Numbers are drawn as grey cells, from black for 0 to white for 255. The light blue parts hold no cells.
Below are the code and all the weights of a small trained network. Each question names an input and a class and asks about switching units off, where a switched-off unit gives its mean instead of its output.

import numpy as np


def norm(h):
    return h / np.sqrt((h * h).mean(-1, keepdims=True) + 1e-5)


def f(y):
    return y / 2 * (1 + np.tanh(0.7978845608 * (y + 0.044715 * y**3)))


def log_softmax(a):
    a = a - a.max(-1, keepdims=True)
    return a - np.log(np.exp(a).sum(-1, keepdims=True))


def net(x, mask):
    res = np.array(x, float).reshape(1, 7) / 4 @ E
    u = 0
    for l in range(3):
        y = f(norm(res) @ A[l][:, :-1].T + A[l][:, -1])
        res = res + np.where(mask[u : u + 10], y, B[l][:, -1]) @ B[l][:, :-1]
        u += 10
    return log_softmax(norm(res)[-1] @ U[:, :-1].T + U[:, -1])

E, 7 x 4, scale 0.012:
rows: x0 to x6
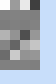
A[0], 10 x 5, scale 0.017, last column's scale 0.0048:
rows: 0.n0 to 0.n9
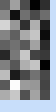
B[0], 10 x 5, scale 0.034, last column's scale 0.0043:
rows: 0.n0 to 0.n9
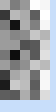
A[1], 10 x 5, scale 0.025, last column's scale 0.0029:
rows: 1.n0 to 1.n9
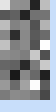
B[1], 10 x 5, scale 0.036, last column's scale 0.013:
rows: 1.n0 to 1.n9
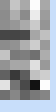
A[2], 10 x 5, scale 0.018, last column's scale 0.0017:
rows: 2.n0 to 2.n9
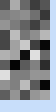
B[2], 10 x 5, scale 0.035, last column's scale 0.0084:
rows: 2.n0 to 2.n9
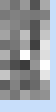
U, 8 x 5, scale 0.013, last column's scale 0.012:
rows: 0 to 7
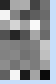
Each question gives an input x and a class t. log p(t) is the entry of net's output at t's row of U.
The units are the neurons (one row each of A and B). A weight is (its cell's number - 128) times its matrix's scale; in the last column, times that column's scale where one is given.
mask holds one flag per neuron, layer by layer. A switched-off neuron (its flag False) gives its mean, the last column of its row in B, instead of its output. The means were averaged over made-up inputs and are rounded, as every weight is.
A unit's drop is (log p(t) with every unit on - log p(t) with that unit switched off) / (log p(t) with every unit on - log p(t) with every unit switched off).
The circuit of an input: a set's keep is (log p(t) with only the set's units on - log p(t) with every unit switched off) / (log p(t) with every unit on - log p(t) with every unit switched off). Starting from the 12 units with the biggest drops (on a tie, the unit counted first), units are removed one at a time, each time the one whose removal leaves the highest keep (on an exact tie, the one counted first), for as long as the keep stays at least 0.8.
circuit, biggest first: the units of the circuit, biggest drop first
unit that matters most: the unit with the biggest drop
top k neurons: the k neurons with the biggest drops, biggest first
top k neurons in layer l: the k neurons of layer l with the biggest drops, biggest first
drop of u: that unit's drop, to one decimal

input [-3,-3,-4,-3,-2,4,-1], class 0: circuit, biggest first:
0.n8
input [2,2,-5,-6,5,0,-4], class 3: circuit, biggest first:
0.n5; 1.n3
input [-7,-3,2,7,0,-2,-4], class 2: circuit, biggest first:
1.n1; 0.n4
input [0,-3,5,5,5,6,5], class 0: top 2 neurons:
0.n8; 0.n5
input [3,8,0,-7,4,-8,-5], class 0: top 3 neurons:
0.n1; 0.n7; 0.n2
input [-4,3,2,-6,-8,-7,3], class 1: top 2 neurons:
0.n0; 0.n8
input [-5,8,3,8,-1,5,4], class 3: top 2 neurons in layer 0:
0.n2; 0.n9
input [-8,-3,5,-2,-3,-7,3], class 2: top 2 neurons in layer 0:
0.n8; 0.n4
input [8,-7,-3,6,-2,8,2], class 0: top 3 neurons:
0.n8; 0.n9; 0.n4
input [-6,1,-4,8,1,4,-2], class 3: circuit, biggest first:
0.n2; 2.n6
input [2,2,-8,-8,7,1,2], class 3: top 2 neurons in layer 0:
0.n5; 0.n0
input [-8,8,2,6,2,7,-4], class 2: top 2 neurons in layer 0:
0.n7; 0.n1
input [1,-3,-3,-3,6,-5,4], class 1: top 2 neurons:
0.n6; 0.n3
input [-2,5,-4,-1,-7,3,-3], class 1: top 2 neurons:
0.n0; 1.n8
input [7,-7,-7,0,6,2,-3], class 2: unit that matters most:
0.n0
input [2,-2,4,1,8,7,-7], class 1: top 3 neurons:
0.n3; 0.n6; 0.n1
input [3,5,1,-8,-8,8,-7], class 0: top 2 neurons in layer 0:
0.n8; 0.n2
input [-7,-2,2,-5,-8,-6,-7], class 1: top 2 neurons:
0.n0; 0.n8
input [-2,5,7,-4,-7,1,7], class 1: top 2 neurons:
0.n0; 1.n8
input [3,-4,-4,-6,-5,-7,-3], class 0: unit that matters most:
0.n1
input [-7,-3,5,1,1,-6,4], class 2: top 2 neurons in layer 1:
1.n1; 1.n6
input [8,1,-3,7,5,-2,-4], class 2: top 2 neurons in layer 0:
0.n0; 0.n5
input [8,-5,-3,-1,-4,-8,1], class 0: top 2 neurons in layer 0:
0.n1; 0.n7
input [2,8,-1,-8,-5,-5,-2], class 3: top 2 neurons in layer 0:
0.n5; 0.n1
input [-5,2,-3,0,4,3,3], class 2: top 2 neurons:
0.n0; 0.n4
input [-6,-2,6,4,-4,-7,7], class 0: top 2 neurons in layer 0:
0.n7; 0.n1
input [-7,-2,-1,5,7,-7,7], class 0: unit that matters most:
0.n7
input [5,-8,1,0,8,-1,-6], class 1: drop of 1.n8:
0.2
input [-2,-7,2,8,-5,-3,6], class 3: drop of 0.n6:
0.0
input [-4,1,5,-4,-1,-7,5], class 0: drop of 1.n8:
0.1
